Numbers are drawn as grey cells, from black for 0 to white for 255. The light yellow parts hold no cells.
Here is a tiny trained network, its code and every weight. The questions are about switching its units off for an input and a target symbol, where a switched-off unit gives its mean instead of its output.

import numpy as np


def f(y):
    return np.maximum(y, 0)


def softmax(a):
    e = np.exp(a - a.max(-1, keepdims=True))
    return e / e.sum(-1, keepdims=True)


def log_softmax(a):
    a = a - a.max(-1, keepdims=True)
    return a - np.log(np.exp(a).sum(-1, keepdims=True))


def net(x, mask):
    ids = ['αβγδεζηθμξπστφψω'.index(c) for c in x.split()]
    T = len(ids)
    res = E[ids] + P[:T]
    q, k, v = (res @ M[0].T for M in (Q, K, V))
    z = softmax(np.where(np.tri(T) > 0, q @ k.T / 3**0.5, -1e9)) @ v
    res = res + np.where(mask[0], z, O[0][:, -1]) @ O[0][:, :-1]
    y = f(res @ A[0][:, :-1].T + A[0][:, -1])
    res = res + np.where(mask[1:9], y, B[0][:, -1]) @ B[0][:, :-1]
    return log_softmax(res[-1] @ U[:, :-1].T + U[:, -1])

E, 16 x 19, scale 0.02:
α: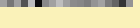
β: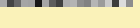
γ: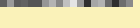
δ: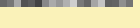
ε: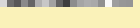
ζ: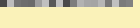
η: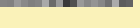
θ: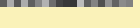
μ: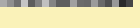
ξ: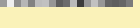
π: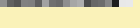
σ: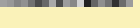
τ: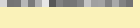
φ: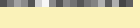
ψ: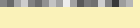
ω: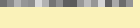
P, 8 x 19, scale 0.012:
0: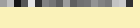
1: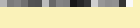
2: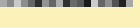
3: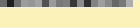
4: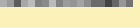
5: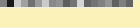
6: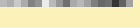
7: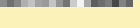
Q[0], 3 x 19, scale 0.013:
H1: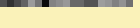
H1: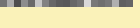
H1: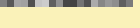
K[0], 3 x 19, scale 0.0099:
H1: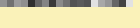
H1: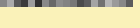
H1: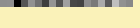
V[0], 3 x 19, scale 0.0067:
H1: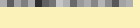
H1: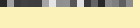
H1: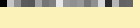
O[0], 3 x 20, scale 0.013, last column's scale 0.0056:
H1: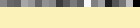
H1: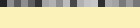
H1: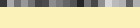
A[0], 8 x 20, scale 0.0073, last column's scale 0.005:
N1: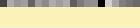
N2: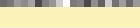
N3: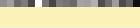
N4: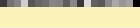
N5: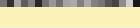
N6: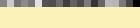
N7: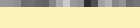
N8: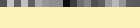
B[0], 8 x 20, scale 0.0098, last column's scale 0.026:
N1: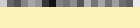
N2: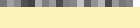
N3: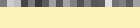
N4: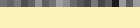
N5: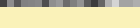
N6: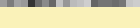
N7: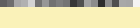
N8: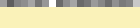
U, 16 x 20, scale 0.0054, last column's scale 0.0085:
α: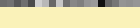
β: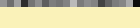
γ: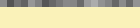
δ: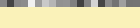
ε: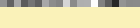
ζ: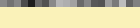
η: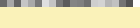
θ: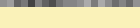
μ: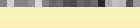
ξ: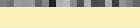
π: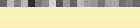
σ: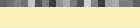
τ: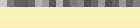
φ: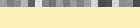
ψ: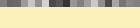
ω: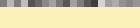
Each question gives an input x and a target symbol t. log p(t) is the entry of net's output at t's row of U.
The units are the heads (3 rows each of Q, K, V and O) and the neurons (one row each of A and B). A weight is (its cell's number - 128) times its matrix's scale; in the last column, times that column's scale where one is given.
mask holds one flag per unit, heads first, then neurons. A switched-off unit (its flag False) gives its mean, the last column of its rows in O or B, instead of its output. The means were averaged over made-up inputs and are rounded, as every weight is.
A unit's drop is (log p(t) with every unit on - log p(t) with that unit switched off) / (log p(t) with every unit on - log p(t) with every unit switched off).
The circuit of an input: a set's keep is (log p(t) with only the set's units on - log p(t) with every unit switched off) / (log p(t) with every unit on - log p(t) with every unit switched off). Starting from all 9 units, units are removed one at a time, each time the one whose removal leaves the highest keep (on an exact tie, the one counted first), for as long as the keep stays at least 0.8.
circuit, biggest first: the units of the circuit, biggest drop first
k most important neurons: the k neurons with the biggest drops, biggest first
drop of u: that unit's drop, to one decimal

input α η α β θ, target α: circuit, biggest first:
[H1; N4; N5]
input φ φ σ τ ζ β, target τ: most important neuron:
[N7]
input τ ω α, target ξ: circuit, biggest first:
[H1; N2]
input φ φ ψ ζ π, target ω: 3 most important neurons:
[N5; N7; N1]
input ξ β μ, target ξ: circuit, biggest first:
[H1; N2; N6]
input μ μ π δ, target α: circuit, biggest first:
[N5; H1]
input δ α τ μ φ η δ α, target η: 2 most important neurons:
[N6; N1]
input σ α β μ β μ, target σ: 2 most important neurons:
[N2; N3]
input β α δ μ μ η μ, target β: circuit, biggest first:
[H1; N3; N5]
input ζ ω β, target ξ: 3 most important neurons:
[N2; N8; N5]
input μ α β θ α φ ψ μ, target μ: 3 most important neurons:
[N6; N3; N8]
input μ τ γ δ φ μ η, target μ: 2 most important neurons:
[N6; N3]
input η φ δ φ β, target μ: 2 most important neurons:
[N2; N7]
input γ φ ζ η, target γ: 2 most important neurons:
[N1; N4]
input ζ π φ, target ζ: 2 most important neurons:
[N4; N6]
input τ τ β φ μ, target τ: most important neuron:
[N7]
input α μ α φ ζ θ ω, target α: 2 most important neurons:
[N4; N5]
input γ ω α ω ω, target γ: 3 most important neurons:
[N1; N4; N7]
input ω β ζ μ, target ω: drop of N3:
0.0
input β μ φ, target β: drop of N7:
0.2
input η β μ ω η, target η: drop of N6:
0.2
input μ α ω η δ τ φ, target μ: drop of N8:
0.2
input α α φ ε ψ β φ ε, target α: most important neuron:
[N4]
